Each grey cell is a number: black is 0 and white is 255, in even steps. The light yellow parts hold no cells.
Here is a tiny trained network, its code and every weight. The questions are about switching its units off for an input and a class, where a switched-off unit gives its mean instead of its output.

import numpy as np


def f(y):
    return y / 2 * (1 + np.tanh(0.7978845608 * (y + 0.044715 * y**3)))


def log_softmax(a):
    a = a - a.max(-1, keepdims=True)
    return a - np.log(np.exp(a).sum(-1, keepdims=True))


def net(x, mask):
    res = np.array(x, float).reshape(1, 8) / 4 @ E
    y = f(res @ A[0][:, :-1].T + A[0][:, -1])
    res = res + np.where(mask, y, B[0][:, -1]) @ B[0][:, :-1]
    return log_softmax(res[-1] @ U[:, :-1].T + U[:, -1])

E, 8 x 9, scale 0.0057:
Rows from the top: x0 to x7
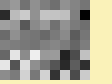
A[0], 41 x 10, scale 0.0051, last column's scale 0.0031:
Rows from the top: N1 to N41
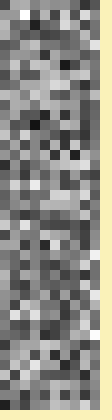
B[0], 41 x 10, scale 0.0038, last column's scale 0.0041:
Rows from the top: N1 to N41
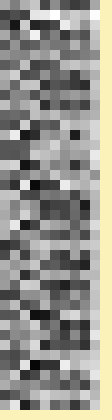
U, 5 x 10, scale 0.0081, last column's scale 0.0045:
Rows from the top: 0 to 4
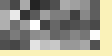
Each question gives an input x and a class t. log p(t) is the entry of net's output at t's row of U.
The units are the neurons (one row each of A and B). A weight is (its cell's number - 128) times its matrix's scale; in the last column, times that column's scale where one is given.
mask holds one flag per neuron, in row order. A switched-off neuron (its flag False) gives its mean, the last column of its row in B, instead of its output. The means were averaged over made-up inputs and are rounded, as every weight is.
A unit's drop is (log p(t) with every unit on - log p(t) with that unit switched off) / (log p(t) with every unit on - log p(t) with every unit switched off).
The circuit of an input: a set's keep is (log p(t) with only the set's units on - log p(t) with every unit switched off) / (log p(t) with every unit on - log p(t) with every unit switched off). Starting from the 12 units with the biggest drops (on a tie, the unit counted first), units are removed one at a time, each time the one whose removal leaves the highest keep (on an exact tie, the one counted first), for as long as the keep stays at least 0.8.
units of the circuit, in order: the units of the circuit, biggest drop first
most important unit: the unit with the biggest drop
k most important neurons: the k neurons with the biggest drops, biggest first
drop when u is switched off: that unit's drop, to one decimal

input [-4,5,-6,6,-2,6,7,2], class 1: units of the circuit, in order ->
N14; N23
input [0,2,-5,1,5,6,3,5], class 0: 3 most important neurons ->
N37; N19; N32
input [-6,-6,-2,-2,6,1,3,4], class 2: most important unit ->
N29
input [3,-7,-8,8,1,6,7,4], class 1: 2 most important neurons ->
N23; N14
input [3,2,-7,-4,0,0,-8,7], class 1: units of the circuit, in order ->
N17; N41
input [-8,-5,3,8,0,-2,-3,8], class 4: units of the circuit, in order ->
N2; N16
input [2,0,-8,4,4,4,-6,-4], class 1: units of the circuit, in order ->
N41; N17
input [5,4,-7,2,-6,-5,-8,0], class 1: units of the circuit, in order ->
N17; N41
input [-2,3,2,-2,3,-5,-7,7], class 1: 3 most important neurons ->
N17; N41; N20
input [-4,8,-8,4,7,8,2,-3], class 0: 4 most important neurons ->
N37; N19; N32; N7
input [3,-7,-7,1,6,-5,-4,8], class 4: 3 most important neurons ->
N2; N16; N36
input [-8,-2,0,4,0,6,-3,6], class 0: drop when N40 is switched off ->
0.1
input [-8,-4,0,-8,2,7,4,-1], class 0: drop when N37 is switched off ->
0.1
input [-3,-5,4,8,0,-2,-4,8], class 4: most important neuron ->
N2
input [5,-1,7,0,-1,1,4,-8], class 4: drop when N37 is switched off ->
0.0
